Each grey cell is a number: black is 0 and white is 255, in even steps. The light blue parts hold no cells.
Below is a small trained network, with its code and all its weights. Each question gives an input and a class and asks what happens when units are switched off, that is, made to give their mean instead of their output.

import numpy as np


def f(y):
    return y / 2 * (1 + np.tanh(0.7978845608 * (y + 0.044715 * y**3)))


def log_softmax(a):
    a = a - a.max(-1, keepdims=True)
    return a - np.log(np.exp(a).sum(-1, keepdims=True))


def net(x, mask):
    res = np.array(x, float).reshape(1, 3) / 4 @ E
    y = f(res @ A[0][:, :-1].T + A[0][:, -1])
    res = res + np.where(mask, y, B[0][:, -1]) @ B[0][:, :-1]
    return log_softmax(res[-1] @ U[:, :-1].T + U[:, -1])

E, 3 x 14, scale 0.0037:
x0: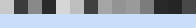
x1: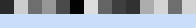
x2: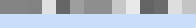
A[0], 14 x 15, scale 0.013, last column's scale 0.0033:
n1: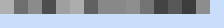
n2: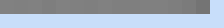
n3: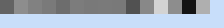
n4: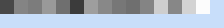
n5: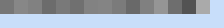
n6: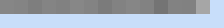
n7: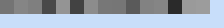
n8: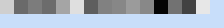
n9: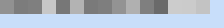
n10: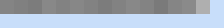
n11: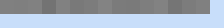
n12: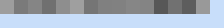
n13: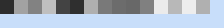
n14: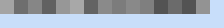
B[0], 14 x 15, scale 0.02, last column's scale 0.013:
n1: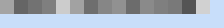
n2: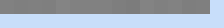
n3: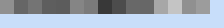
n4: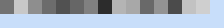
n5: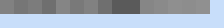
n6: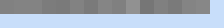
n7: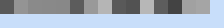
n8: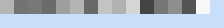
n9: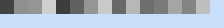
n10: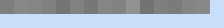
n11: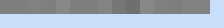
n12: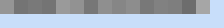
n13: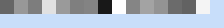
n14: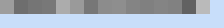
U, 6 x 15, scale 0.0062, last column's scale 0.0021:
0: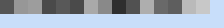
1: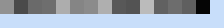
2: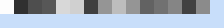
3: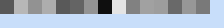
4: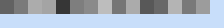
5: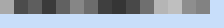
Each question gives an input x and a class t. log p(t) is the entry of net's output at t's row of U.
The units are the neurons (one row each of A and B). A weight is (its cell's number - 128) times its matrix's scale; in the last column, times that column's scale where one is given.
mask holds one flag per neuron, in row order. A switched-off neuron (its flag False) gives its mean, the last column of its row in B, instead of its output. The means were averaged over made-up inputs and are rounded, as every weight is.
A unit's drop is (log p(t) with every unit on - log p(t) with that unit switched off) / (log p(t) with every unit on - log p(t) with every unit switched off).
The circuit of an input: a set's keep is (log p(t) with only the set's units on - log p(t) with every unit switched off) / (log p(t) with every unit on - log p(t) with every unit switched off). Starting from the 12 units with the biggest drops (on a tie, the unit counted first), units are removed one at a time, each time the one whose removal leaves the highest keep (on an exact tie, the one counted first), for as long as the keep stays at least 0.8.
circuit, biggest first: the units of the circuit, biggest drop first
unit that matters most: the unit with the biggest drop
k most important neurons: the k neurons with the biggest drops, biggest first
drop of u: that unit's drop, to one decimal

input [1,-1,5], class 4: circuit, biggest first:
[n9, n13]
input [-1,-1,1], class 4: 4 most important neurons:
[n13, n4, n1, n8]
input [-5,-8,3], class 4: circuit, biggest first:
[n9]
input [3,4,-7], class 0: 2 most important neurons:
[n7, n13]
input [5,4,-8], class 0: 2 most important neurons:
[n7, n8]
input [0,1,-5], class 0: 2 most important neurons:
[n13, n8]
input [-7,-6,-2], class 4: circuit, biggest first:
[n13, n4, n1, n8]
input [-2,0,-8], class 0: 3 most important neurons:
[n13, n7, n8]
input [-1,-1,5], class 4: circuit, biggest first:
[n13, n9]
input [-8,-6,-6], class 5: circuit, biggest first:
[n13, n8, n3]
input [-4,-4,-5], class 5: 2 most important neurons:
[n8, n13]
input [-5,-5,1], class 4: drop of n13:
0.3
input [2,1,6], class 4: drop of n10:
0.0
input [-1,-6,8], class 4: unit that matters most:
n9
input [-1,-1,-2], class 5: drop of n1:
0.2
